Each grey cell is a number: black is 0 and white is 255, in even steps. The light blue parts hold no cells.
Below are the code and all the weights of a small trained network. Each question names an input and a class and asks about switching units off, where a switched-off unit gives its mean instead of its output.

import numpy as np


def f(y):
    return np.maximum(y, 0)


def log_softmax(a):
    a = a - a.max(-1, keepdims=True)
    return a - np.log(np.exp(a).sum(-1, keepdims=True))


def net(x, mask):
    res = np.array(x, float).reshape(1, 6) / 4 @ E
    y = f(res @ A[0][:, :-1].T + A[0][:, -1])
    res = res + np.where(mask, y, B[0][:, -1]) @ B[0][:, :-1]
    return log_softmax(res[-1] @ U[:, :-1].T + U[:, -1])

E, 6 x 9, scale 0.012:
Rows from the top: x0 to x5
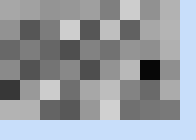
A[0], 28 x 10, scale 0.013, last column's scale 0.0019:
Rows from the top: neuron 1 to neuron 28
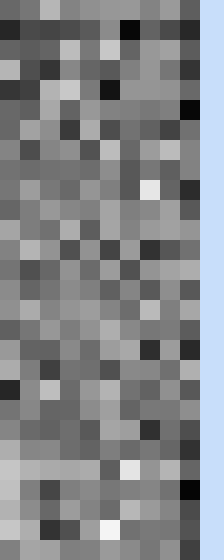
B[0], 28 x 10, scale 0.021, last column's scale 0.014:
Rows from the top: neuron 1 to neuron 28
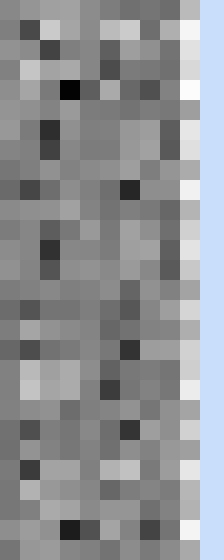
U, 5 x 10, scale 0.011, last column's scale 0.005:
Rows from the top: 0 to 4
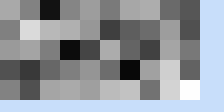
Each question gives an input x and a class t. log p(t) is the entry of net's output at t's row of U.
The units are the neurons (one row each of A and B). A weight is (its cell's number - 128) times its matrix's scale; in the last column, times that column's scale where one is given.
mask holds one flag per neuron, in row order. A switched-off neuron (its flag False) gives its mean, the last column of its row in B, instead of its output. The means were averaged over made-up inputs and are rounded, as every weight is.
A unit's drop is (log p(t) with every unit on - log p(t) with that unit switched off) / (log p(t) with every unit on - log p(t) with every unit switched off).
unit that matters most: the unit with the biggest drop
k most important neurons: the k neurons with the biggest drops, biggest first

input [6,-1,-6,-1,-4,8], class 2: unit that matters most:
neuron 27
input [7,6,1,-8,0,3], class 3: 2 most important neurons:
[neuron 10; neuron 16]
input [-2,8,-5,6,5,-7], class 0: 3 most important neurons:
[neuron 8; neuron 3; neuron 27]
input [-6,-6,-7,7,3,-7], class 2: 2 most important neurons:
[neuron 5; neuron 10]
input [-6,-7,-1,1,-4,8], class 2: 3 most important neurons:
[neuron 27; neuron 8; neuron 3]
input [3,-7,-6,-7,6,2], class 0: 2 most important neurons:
[neuron 7; neuron 13]
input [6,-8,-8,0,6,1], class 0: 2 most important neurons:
[neuron 13; neuron 7]
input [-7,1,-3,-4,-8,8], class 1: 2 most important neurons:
[neuron 4; neuron 5]
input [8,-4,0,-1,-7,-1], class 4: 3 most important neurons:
[neuron 24; neuron 20; neuron 26]
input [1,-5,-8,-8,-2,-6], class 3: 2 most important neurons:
[neuron 10; neuron 27]
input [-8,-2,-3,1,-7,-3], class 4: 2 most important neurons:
[neuron 2; neuron 20]
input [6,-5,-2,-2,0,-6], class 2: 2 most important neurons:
[neuron 5; neuron 2]
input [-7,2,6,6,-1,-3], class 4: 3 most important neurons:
[neuron 2; neuron 10; neuron 16]
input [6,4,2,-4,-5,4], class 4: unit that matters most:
neuron 24
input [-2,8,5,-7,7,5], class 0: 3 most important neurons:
[neuron 8; neuron 3; neuron 14]
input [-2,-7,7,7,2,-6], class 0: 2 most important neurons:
[neuron 13; neuron 7]
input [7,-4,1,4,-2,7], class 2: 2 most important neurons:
[neuron 27; neuron 2]
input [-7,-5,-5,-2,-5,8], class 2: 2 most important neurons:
[neuron 27; neuron 24]
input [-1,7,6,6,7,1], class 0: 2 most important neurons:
[neuron 8; neuron 3]
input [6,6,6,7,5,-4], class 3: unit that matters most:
neuron 18
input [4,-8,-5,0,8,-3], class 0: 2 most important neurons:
[neuron 13; neuron 7]
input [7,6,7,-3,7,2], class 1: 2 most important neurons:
[neuron 20; neuron 2]
